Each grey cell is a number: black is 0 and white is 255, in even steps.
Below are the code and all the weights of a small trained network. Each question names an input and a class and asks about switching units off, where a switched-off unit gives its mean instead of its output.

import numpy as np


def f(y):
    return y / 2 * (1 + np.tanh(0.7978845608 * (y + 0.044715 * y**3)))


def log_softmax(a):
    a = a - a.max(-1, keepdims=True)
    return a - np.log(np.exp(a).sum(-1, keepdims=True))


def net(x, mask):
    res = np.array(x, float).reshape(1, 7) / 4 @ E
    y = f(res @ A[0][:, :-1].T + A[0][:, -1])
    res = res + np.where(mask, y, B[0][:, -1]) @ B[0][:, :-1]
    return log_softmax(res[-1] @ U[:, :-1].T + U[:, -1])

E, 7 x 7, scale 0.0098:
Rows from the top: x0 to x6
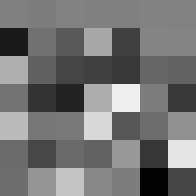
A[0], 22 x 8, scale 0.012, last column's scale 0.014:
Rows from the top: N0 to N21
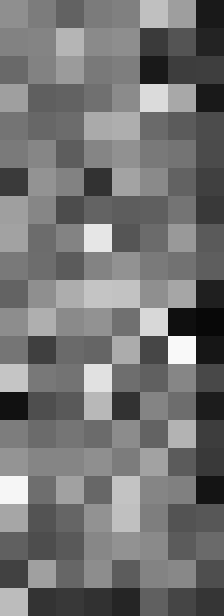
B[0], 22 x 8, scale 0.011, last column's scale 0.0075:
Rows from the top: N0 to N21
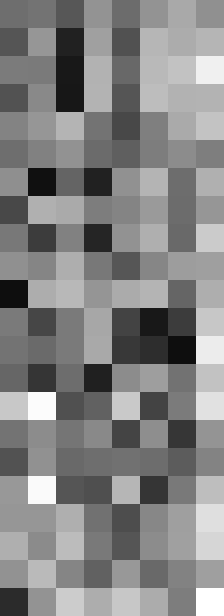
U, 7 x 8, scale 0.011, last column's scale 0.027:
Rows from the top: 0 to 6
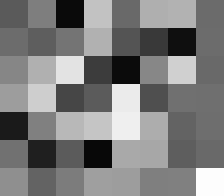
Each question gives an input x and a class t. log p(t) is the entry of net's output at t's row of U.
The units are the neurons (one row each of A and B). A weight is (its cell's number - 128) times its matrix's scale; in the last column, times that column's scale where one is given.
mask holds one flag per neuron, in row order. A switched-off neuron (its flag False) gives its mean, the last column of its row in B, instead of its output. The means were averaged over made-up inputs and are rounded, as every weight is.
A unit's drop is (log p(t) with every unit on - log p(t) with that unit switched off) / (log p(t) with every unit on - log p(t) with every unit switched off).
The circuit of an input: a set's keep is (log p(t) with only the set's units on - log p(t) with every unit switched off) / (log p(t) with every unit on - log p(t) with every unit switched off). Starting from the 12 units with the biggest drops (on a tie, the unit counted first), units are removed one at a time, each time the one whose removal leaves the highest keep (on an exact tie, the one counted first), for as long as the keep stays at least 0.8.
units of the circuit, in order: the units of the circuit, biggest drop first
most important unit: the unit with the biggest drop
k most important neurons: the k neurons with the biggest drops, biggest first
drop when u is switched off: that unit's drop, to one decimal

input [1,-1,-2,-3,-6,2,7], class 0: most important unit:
N2
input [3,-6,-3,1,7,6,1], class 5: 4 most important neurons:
[N13 N8 N14 N11]
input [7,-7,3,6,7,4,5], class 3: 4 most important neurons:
[N17 N6 N19 N11]
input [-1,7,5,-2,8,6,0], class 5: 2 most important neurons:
[N8 N13]
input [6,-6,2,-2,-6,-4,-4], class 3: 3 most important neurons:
[N17 N8 N13]
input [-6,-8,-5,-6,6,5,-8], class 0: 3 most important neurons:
[N3 N14 N0]
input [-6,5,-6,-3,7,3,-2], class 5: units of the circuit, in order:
[N8 N13]
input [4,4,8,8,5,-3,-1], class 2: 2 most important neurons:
[N19 N18]
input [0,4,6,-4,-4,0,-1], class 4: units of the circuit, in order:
[N21 N19]
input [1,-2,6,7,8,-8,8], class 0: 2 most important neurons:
[N2 N1]
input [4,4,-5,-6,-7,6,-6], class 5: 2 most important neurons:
[N6 N2]
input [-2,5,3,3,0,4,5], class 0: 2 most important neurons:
[N2 N17]
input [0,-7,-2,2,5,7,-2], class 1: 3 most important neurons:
[N12 N14 N15]
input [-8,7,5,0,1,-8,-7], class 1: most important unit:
N11
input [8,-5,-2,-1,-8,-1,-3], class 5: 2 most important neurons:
[N6 N14]
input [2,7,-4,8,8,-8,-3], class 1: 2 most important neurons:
[N11 N16]
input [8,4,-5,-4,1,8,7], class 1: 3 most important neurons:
[N12 N3 N15]
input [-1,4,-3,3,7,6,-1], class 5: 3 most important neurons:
[N8 N13 N11]
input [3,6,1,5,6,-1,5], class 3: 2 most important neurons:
[N14 N6]
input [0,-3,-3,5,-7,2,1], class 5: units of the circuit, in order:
[N6]
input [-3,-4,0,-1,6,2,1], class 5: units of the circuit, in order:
[N13 N8]
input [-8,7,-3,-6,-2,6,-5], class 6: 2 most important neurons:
[N17 N12]
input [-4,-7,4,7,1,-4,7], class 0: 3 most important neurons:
[N2 N1 N14]
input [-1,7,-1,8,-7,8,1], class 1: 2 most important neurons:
[N12 N15]
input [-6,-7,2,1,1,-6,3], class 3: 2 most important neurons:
[N17 N12]
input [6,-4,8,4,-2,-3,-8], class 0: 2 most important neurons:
[N3 N0]
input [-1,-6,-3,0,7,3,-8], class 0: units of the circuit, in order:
[N3]
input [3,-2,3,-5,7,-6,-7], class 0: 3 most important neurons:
[N3 N0 N6]
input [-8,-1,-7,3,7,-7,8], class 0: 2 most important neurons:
[N1 N2]
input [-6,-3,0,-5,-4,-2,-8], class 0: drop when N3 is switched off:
0.3
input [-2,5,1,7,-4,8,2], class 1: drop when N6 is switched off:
0.0
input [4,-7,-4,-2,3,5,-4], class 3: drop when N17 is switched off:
1.2
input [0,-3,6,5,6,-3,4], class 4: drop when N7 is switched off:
0.1
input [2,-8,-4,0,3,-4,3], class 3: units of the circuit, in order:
[N17]
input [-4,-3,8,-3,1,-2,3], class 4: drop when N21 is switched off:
0.4
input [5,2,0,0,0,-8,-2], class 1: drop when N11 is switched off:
0.4
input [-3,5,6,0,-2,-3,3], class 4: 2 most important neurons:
[N21 N17]
